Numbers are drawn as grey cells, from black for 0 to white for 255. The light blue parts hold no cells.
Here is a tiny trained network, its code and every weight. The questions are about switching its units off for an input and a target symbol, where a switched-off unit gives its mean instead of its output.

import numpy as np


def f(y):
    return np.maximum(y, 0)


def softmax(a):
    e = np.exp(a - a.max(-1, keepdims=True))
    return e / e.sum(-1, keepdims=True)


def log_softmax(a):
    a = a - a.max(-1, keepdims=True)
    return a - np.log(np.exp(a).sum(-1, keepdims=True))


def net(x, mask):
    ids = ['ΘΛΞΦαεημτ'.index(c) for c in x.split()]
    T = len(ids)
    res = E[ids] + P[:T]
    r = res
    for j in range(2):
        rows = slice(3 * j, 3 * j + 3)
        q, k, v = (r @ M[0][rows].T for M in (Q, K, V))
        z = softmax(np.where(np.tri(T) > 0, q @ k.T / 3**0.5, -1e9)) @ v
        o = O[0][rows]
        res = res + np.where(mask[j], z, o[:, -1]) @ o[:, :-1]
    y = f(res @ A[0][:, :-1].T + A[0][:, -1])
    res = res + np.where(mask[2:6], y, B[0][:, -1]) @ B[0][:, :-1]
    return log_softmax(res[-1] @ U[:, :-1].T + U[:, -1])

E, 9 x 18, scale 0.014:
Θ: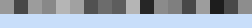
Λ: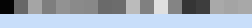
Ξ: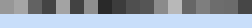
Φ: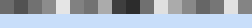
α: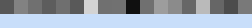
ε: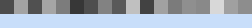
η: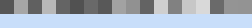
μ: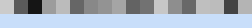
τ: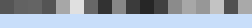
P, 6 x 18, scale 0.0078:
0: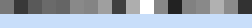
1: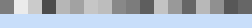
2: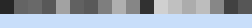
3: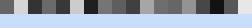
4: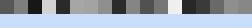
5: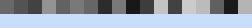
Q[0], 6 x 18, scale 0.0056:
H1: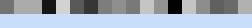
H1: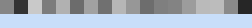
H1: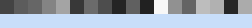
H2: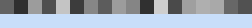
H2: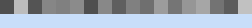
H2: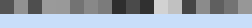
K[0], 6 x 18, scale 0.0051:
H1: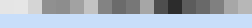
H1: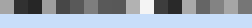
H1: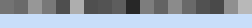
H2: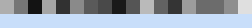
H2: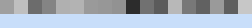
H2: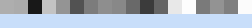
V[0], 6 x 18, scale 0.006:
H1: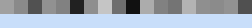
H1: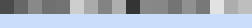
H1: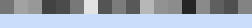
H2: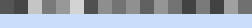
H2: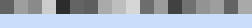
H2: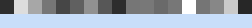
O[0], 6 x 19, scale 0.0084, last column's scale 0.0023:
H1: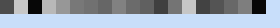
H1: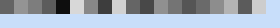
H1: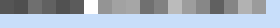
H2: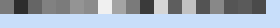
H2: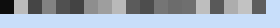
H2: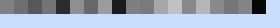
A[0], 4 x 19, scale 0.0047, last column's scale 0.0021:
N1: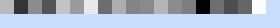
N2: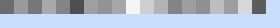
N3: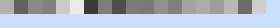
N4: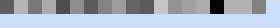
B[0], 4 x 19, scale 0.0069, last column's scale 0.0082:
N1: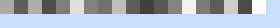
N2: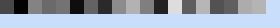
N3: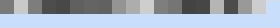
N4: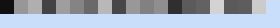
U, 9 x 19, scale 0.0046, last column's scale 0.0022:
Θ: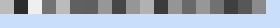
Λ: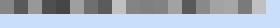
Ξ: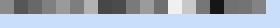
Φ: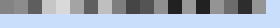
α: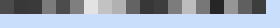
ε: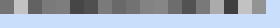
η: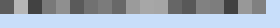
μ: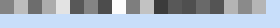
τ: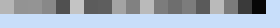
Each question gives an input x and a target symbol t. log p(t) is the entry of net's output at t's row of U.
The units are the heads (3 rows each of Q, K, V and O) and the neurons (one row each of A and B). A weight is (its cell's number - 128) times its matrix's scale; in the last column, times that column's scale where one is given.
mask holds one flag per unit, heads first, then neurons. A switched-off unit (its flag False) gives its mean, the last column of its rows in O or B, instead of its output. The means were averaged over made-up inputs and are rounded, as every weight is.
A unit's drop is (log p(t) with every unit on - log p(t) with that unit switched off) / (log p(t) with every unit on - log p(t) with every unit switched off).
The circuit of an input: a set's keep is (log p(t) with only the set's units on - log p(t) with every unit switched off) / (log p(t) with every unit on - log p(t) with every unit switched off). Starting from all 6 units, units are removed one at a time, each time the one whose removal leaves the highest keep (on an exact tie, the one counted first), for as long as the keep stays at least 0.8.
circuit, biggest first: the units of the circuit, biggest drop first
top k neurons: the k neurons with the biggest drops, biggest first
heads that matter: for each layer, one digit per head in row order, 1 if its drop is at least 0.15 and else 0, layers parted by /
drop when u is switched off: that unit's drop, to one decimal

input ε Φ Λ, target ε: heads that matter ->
01
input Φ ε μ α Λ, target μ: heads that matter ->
01
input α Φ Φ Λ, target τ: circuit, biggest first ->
(H2; N3; N1)
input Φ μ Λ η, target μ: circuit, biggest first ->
(H2)
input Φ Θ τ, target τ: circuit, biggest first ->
(H2; N3; H1)
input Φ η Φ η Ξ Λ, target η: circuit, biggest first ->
(H2; N1)
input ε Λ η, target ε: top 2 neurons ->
(N4; N1)
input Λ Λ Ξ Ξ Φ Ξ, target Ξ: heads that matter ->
11
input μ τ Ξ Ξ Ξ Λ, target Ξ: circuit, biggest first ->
(H1; H2; N4)
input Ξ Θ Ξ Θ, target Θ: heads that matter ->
10
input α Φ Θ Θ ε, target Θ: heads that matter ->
10
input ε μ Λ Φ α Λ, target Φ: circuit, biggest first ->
(H1; H2)
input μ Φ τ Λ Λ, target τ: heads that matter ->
11
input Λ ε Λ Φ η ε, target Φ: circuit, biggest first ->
(H1)
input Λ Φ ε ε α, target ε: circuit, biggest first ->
(H2; N1)
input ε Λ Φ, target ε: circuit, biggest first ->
(H2; N1; N3)
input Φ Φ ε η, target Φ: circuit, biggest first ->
(H1; N4)
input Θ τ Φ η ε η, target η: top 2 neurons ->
(N4; N1)
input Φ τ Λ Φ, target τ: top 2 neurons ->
(N3; N2)
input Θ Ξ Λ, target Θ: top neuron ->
(N2)
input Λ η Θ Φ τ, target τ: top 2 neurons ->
(N3; N2)
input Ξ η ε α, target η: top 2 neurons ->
(N4; N1)
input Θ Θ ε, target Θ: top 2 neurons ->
(N2; N3)
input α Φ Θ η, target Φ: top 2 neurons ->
(N2; N4)
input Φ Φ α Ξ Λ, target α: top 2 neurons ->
(N1; N3)
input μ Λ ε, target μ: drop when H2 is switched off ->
1.0
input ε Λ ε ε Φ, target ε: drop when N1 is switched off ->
0.3
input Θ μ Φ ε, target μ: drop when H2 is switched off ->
1.2
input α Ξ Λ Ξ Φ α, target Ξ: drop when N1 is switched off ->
0.0
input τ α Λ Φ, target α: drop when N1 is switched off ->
0.3
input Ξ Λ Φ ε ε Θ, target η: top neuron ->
(N1)
